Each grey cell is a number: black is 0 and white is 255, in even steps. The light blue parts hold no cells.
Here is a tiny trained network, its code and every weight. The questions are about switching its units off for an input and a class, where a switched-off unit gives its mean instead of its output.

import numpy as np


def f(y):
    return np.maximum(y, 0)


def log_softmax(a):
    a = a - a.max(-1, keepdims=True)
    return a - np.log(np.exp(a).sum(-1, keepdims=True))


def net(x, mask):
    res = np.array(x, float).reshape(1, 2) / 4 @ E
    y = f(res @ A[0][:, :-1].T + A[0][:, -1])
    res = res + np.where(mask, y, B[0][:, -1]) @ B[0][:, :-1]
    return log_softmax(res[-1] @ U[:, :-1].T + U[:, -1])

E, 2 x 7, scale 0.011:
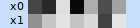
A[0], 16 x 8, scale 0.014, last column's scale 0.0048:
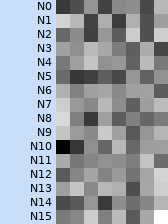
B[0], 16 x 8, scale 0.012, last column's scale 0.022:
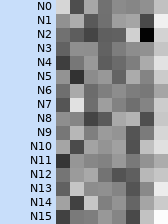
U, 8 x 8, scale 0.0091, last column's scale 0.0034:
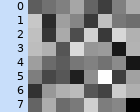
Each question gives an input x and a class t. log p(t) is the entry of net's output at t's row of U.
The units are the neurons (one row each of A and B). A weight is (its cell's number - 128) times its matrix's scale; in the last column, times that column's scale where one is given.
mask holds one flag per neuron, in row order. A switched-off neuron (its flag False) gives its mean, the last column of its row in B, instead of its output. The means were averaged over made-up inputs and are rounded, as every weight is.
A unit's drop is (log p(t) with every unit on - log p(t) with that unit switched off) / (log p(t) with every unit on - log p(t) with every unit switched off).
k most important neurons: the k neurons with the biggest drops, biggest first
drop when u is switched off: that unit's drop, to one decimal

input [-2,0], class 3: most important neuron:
[N4]
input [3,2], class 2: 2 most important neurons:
[N7, N13]
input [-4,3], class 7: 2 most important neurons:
[N2, N5]
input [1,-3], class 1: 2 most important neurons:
[N1, N8]
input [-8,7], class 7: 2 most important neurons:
[N1, N8]
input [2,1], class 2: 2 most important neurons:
[N7, N13]
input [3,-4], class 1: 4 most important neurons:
[N15, N5, N13, N9]
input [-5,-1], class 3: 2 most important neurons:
[N4, N3]
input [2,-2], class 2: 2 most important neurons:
[N2, N1]
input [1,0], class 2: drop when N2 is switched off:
0.2
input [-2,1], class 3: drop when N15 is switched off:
0.2
